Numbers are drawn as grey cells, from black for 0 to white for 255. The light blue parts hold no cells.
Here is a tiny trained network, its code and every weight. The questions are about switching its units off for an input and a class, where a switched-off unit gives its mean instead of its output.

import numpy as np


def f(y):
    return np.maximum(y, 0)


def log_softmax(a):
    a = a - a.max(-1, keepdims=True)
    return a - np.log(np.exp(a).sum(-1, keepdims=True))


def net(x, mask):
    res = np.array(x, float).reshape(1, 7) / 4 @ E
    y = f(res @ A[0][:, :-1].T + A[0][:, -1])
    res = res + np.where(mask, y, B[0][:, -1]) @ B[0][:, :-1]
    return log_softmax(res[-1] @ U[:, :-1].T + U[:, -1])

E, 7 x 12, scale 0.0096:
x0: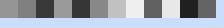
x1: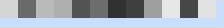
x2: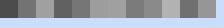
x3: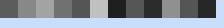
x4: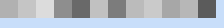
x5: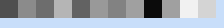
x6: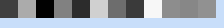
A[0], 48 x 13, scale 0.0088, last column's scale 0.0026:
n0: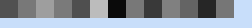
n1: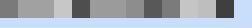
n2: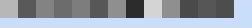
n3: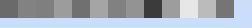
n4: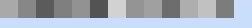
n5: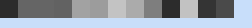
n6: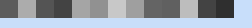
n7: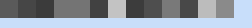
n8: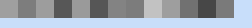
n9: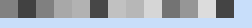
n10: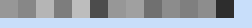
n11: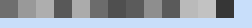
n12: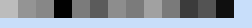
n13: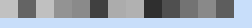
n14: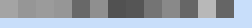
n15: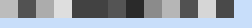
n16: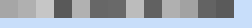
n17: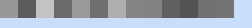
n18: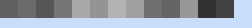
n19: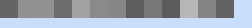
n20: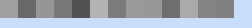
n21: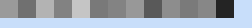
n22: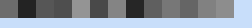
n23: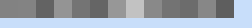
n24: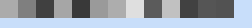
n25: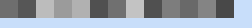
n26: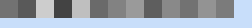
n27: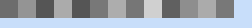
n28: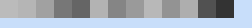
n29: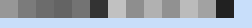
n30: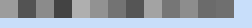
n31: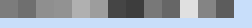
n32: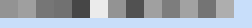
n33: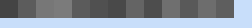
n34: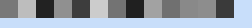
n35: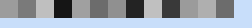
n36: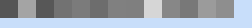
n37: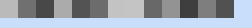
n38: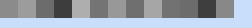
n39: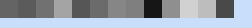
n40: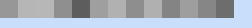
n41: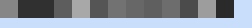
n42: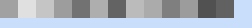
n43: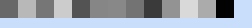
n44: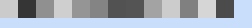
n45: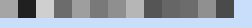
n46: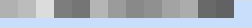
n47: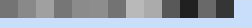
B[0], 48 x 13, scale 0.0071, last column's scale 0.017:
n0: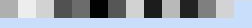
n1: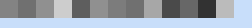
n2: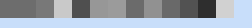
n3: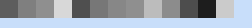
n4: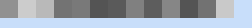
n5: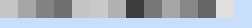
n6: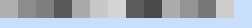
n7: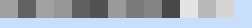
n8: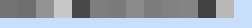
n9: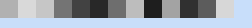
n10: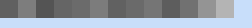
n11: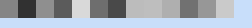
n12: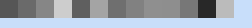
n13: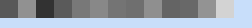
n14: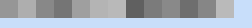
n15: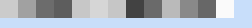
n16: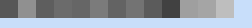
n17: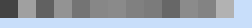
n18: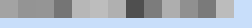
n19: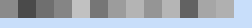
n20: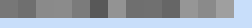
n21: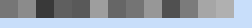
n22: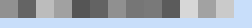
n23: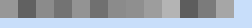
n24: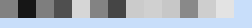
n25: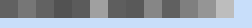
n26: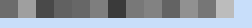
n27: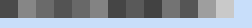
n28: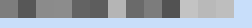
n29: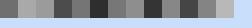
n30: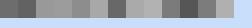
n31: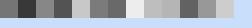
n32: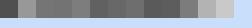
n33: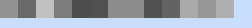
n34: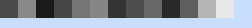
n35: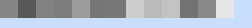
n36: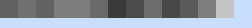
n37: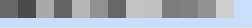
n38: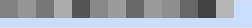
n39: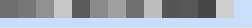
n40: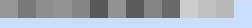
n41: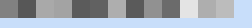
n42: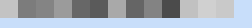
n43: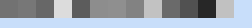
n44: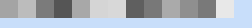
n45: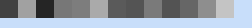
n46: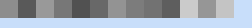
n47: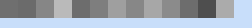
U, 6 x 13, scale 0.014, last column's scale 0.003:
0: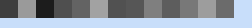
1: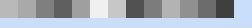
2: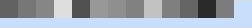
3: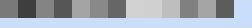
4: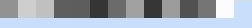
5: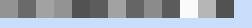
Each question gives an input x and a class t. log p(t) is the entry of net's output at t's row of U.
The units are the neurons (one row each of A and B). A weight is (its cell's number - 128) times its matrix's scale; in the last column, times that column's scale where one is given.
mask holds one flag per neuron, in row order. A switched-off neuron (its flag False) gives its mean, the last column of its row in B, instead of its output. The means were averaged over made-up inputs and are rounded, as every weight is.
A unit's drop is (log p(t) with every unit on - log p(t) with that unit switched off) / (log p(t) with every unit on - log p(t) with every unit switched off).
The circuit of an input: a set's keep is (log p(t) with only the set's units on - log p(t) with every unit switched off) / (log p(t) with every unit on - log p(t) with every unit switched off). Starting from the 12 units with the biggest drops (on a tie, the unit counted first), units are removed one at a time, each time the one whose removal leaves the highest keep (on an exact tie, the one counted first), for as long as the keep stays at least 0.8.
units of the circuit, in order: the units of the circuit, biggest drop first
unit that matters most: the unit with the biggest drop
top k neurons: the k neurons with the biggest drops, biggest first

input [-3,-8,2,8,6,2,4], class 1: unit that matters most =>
n5
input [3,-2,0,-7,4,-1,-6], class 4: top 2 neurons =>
n9, n4
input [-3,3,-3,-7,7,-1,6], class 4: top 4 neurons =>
n9, n29, n4, n27
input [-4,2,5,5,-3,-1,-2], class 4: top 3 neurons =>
n0, n24, n37
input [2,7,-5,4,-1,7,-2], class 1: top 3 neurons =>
n15, n44, n14
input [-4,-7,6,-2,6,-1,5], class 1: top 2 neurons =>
n5, n6
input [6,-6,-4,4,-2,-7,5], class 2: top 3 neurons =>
n15, n12, n44
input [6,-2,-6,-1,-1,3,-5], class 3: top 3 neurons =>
n24, n37, n34
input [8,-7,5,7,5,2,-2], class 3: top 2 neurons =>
n24, n15
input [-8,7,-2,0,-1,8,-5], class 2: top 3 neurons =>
n3, n39, n43
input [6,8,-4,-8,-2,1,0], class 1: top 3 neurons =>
n15, n44, n0
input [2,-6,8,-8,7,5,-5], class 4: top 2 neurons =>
n9, n4
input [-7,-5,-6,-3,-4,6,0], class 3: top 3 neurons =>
n31, n11, n19
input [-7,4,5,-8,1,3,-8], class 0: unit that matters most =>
n45
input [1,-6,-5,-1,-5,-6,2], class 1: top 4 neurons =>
n5, n6, n18, n3
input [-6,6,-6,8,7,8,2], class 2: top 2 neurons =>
n43, n3
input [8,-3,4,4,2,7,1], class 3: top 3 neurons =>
n24, n37, n2
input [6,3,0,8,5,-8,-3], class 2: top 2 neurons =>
n12, n47
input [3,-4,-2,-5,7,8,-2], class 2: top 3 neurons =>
n3, n43, n1
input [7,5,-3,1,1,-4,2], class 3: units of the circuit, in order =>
n24
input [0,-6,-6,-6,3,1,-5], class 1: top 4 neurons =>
n5, n6, n0, n18
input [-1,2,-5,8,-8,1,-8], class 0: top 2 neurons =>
n45, n13
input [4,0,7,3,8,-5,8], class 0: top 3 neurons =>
n34, n7, n36
